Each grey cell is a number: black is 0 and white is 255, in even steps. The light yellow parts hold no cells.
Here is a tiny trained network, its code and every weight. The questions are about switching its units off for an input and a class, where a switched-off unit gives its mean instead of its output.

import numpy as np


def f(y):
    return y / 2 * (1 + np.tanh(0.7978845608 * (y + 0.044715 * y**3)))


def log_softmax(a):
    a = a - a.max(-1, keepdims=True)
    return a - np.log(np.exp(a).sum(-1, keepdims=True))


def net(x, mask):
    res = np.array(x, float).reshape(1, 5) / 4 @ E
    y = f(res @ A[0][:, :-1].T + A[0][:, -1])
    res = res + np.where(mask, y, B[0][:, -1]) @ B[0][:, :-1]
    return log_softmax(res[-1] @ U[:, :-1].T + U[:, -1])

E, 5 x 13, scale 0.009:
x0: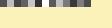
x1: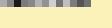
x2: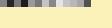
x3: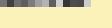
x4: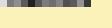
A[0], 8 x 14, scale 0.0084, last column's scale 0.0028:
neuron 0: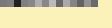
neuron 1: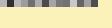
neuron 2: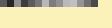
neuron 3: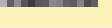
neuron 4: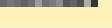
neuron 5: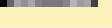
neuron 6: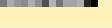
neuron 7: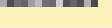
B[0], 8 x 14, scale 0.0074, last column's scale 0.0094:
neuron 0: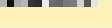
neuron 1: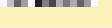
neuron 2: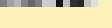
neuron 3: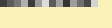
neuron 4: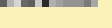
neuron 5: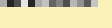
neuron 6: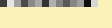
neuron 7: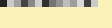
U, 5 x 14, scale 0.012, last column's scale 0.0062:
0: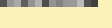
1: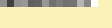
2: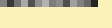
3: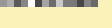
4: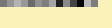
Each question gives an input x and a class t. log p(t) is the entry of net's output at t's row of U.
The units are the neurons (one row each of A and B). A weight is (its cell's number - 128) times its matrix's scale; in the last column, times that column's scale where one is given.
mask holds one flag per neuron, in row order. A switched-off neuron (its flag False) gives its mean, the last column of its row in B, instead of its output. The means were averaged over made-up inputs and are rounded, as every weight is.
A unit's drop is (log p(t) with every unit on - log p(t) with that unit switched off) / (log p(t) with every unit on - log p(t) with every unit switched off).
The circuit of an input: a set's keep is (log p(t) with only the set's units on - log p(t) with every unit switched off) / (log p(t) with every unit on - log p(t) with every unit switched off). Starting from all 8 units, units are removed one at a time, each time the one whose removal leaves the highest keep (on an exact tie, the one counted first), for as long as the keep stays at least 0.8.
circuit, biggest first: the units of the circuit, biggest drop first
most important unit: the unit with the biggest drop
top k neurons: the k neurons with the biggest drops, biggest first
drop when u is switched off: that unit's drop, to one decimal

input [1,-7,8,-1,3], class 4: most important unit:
neuron 2
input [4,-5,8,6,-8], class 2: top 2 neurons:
neuron 5; neuron 6
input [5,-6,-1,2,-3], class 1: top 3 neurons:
neuron 1; neuron 5; neuron 3
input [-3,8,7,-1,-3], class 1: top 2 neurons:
neuron 0; neuron 4
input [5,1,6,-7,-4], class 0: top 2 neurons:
neuron 6; neuron 1
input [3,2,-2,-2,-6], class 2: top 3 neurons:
neuron 1; neuron 5; neuron 2
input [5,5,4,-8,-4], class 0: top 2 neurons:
neuron 6; neuron 1
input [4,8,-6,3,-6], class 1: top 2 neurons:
neuron 0; neuron 2
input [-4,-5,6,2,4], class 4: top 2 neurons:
neuron 2; neuron 0
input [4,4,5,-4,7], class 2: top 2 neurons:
neuron 3; neuron 1
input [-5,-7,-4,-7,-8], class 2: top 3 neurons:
neuron 5; neuron 7; neuron 4
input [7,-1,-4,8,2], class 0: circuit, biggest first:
neuron 7; neuron 4
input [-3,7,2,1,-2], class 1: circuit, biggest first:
neuron 0; neuron 3
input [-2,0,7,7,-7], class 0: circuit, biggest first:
neuron 7
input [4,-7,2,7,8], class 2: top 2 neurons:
neuron 3; neuron 6
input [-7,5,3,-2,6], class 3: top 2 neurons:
neuron 1; neuron 5
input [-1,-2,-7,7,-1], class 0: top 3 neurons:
neuron 7; neuron 2; neuron 4
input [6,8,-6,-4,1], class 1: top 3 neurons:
neuron 0; neuron 1; neuron 2
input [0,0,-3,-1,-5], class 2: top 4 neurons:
neuron 2; neuron 5; neuron 1; neuron 7
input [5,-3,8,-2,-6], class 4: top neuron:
neuron 2
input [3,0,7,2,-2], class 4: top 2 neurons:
neuron 2; neuron 1
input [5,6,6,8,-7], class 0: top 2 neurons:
neuron 7; neuron 4
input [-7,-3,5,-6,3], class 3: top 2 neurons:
neuron 1; neuron 7
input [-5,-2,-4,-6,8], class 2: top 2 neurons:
neuron 3; neuron 7
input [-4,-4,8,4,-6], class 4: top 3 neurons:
neuron 2; neuron 0; neuron 3
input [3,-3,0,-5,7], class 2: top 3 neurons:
neuron 3; neuron 7; neuron 1
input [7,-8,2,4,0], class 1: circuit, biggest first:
neuron 1
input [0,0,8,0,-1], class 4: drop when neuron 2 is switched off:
0.6
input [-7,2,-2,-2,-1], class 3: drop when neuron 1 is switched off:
0.6
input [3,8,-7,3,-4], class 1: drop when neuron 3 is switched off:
0.0
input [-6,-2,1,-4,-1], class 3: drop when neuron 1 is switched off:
0.7
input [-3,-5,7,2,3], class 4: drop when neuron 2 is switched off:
0.9
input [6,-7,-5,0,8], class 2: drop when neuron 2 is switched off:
0.1
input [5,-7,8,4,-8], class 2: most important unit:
neuron 5
